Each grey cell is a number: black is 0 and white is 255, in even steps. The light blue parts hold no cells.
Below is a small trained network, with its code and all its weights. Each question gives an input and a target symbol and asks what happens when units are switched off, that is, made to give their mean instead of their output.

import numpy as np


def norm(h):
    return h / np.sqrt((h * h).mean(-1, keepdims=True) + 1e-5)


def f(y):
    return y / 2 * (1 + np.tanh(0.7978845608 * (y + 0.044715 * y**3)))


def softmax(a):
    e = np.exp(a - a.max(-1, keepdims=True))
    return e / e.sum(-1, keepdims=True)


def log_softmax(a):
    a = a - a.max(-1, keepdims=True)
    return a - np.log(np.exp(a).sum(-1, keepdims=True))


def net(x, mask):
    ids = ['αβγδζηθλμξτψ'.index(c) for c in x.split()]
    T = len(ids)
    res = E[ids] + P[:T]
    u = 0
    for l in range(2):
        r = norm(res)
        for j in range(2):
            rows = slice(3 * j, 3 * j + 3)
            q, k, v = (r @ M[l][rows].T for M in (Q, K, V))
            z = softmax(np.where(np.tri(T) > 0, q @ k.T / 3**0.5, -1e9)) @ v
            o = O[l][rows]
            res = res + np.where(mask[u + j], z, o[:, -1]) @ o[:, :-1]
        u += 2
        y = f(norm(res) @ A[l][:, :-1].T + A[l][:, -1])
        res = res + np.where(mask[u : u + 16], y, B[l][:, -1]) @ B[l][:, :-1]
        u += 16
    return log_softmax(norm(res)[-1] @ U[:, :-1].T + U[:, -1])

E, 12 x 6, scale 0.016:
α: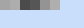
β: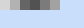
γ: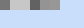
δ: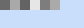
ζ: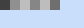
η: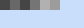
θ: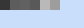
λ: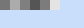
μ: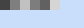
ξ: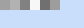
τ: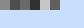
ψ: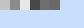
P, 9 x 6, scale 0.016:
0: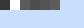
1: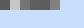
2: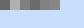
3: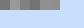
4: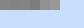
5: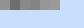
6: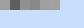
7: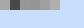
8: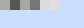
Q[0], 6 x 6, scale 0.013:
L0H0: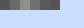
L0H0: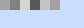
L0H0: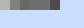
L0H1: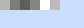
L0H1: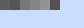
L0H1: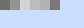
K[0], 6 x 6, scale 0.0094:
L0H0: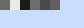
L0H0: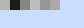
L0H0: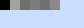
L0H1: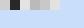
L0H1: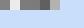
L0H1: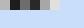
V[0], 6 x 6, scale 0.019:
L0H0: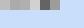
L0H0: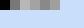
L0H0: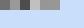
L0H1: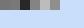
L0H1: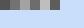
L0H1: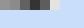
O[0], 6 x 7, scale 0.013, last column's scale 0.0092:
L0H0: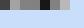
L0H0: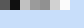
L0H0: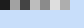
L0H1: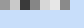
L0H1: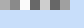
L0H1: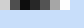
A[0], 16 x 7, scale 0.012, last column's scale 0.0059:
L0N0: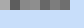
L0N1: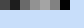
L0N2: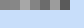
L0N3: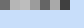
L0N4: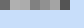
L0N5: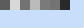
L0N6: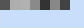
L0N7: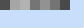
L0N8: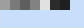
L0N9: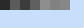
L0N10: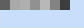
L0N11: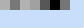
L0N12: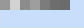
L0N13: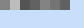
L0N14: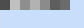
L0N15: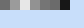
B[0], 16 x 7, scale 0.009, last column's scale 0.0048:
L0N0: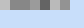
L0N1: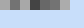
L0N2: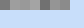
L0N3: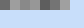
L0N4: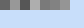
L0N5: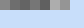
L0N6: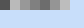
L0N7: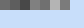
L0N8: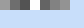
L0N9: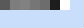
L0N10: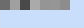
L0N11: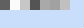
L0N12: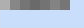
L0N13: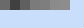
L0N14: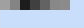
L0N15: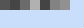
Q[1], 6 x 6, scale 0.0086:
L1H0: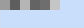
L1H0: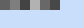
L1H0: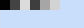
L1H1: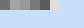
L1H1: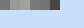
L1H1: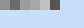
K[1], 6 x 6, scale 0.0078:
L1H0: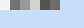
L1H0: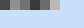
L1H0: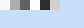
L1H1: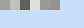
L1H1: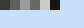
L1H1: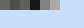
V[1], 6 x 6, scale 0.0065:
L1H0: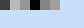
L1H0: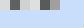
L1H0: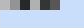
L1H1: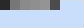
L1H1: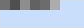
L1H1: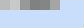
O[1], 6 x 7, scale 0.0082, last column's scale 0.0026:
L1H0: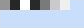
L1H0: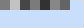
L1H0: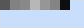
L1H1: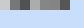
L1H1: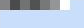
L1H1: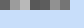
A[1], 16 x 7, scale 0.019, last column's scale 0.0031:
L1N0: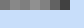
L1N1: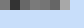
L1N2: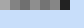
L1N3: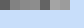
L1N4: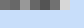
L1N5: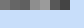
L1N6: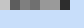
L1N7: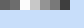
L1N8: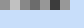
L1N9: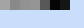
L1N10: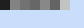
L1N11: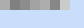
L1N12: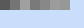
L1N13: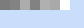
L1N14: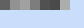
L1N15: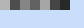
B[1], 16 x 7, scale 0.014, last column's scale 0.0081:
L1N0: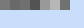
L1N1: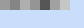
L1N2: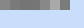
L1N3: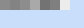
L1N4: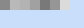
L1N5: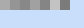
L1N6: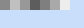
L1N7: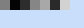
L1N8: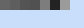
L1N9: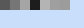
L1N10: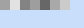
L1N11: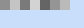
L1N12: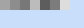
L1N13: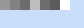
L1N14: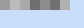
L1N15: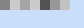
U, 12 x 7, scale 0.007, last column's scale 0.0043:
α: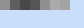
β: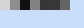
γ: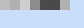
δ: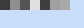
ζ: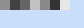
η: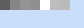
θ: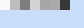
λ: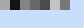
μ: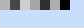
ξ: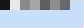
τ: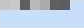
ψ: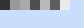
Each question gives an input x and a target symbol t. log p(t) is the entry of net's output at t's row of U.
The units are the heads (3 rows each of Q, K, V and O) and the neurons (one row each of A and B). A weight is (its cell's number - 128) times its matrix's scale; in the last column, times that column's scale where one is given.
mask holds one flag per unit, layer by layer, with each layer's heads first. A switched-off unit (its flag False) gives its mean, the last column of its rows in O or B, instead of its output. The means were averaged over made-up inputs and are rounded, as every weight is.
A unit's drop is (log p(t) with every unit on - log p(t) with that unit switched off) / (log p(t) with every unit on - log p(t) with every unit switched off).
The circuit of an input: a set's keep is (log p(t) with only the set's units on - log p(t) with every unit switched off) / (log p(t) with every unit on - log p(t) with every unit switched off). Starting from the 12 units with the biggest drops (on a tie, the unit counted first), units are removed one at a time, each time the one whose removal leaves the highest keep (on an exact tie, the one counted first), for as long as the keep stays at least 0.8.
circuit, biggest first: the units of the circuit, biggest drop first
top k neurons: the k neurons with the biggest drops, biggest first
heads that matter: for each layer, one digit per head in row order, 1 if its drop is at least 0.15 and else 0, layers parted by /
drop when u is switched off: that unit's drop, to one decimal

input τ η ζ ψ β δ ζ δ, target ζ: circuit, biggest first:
[L0H1; L1N7]
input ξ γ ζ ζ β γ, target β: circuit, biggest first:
[L0H0; L0H1]
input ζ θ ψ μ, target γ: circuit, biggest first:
[L0H0]
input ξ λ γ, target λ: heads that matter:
01 / 00
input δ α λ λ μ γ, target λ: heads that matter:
10 / 00
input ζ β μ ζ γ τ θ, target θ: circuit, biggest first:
[L0H0; L1N15]
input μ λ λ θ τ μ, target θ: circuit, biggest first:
[L0H0; L1N11]
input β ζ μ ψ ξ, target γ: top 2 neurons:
[L1N14; L1N4]
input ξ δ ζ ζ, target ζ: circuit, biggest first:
[L1N7; L0H1]
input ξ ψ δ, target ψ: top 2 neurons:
[L1N9; L0N11]
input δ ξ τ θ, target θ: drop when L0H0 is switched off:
0.5
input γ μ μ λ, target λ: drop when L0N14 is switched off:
0.0
